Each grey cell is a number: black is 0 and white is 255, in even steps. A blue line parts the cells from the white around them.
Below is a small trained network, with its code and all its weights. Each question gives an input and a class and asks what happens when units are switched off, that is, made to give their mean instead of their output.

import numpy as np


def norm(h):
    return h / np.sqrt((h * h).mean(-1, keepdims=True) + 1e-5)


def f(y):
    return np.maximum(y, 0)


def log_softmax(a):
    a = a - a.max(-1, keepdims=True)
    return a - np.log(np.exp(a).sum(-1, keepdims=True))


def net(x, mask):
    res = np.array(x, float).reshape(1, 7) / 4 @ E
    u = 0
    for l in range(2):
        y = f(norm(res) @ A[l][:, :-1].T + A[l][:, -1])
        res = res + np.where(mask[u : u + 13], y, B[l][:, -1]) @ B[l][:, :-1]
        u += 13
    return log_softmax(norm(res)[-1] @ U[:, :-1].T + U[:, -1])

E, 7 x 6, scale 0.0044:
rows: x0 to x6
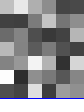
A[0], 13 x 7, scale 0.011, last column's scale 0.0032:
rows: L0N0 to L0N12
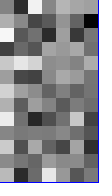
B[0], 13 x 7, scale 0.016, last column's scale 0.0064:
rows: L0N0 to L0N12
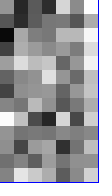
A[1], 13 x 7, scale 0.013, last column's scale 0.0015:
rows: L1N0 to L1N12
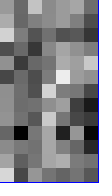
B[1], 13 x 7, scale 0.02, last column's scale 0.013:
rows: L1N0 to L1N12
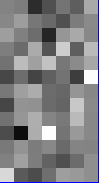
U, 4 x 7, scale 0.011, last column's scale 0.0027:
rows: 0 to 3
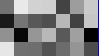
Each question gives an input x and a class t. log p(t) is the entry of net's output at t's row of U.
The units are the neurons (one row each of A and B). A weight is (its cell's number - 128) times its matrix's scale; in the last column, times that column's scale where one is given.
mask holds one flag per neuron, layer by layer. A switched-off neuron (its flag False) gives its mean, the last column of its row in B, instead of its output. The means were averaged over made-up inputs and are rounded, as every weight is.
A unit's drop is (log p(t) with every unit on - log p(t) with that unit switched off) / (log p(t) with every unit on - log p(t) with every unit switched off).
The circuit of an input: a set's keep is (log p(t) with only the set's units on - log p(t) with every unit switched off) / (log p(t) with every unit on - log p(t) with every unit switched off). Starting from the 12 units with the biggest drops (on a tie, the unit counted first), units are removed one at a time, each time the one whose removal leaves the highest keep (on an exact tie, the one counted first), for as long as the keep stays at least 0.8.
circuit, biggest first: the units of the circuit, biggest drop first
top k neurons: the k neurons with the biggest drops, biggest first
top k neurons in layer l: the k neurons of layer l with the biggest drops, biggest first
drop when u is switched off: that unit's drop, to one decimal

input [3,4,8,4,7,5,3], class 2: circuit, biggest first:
(L0N10)
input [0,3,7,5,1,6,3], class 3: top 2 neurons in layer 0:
(L0N8; L0N10)
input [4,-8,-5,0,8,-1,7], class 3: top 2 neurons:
(L0N0; L0N2)
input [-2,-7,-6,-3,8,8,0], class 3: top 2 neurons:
(L0N0; L0N4)
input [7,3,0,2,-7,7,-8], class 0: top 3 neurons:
(L0N12; L0N0; L1N5)
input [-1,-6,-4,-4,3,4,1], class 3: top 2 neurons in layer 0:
(L0N0; L0N4)
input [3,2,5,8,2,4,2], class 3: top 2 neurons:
(L0N8; L0N3)
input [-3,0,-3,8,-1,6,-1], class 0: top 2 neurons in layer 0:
(L0N12; L0N0)
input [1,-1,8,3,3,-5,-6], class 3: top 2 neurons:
(L0N2; L1N5)
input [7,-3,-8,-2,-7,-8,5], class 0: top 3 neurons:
(L0N0; L1N5; L0N4)
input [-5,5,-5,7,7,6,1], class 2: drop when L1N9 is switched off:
0.2
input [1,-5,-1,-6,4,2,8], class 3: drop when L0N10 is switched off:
0.0
